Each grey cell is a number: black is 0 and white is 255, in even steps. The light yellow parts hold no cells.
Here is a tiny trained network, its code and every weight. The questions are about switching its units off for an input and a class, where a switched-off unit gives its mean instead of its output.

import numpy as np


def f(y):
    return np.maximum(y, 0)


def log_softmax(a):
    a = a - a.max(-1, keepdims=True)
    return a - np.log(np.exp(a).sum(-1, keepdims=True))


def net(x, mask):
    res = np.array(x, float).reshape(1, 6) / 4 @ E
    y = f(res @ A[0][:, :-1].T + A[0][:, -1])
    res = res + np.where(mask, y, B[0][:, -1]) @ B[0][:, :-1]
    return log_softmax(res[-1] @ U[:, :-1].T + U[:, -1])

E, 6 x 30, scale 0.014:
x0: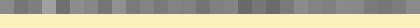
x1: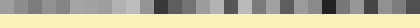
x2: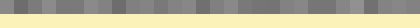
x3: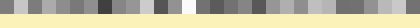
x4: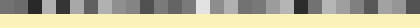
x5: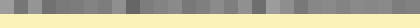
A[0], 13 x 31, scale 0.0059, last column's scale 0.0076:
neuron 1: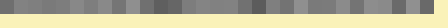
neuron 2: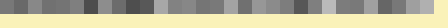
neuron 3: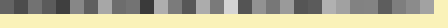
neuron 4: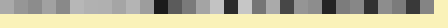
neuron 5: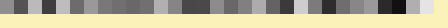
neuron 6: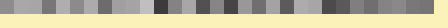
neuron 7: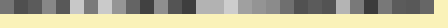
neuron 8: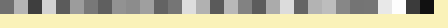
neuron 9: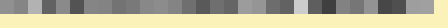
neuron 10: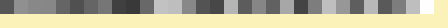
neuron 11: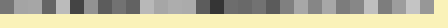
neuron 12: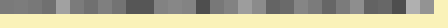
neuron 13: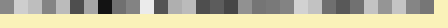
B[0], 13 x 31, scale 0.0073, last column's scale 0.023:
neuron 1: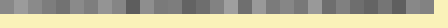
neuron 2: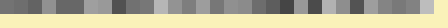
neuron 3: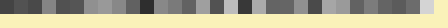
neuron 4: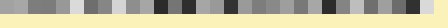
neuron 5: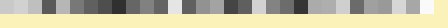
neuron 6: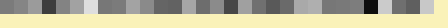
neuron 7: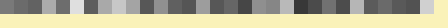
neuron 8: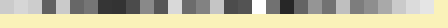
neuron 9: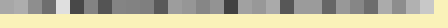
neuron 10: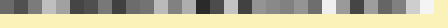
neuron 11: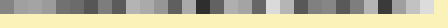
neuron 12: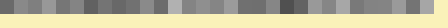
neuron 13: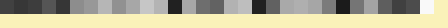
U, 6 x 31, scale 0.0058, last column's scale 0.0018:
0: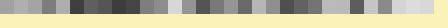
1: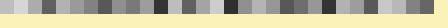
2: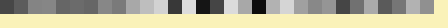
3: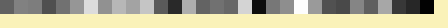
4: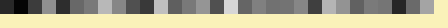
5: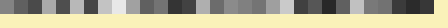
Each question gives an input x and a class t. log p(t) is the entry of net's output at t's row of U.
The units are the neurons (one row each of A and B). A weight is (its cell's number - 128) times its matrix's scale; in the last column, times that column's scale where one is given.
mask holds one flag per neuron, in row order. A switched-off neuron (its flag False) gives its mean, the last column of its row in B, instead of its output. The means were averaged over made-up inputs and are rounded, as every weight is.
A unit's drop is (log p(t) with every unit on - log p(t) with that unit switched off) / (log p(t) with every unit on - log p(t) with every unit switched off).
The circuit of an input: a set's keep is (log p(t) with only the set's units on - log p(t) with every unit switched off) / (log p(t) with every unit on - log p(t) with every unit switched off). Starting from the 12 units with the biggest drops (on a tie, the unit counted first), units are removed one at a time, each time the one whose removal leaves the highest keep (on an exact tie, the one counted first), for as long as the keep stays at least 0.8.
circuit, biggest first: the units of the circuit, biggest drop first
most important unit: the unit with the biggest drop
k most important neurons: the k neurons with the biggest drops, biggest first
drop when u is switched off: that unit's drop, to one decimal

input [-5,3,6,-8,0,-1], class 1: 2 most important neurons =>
neuron 5; neuron 13
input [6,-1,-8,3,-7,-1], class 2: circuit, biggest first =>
neuron 13
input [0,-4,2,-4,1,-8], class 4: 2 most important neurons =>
neuron 8; neuron 3
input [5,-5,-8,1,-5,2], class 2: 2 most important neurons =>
neuron 13; neuron 8
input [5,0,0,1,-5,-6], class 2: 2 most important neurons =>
neuron 13; neuron 8
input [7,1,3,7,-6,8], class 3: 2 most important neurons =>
neuron 6; neuron 10
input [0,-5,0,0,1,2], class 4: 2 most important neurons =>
neuron 5; neuron 8
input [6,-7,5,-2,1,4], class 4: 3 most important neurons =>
neuron 8; neuron 3; neuron 5
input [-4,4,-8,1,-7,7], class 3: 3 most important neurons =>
neuron 13; neuron 8; neuron 6
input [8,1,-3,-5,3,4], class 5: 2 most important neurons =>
neuron 7; neuron 10
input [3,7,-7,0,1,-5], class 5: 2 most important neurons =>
neuron 8; neuron 5
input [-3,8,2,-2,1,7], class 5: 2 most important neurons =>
neuron 8; neuron 7
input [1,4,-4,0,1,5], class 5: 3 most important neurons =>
neuron 8; neuron 5; neuron 9
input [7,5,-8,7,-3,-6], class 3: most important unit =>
neuron 13
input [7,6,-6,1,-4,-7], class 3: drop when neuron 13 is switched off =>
0.6
